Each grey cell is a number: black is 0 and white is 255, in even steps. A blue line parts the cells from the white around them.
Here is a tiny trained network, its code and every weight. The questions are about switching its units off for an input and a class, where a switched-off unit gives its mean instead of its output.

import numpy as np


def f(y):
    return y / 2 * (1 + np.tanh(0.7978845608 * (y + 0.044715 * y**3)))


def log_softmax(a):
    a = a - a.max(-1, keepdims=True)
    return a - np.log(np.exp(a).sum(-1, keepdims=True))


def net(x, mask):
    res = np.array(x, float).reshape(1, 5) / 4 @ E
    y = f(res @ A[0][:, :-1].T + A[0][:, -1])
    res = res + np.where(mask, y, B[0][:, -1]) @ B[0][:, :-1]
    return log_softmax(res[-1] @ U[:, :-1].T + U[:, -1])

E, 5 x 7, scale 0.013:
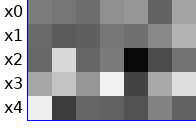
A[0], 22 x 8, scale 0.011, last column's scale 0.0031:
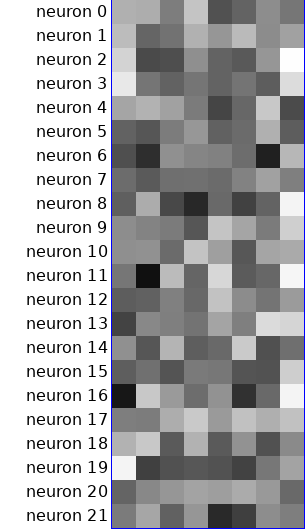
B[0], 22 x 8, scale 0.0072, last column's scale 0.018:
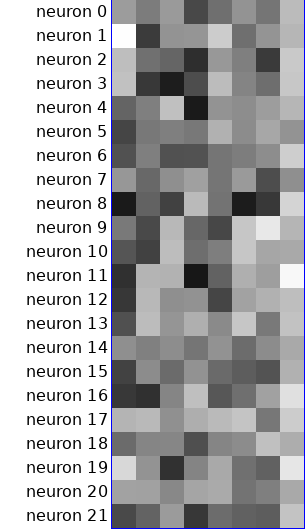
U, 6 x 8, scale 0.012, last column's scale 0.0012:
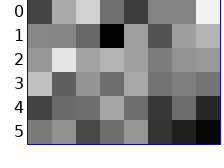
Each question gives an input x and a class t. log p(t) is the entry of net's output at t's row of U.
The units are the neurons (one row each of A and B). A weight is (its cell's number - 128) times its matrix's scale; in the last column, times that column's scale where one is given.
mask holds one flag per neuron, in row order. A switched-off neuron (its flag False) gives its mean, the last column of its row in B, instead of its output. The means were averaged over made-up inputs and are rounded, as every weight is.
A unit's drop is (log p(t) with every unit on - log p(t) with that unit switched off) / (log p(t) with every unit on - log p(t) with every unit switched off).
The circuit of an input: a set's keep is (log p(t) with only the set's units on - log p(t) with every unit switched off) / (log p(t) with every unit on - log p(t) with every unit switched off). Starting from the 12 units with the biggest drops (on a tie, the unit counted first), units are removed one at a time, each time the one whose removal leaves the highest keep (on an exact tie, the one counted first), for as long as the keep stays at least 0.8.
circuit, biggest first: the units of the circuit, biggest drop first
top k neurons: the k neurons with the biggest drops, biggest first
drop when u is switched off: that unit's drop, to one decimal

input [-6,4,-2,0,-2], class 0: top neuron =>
(neuron 19)
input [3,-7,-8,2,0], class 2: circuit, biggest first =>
(neuron 17; neuron 3)
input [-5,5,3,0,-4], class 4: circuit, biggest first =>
(neuron 11; neuron 16)
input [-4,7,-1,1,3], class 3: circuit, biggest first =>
(neuron 11; neuron 6)
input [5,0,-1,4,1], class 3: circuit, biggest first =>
(neuron 11; neuron 1)
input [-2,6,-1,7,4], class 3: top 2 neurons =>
(neuron 11; neuron 1)
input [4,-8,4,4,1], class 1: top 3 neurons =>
(neuron 13; neuron 12; neuron 18)
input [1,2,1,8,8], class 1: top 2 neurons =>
(neuron 4; neuron 18)
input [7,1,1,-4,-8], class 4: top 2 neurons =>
(neuron 16; neuron 8)
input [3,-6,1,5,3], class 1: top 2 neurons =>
(neuron 18; neuron 4)
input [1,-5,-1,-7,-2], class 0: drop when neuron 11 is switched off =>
0.2
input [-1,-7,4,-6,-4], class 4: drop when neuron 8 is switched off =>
0.0
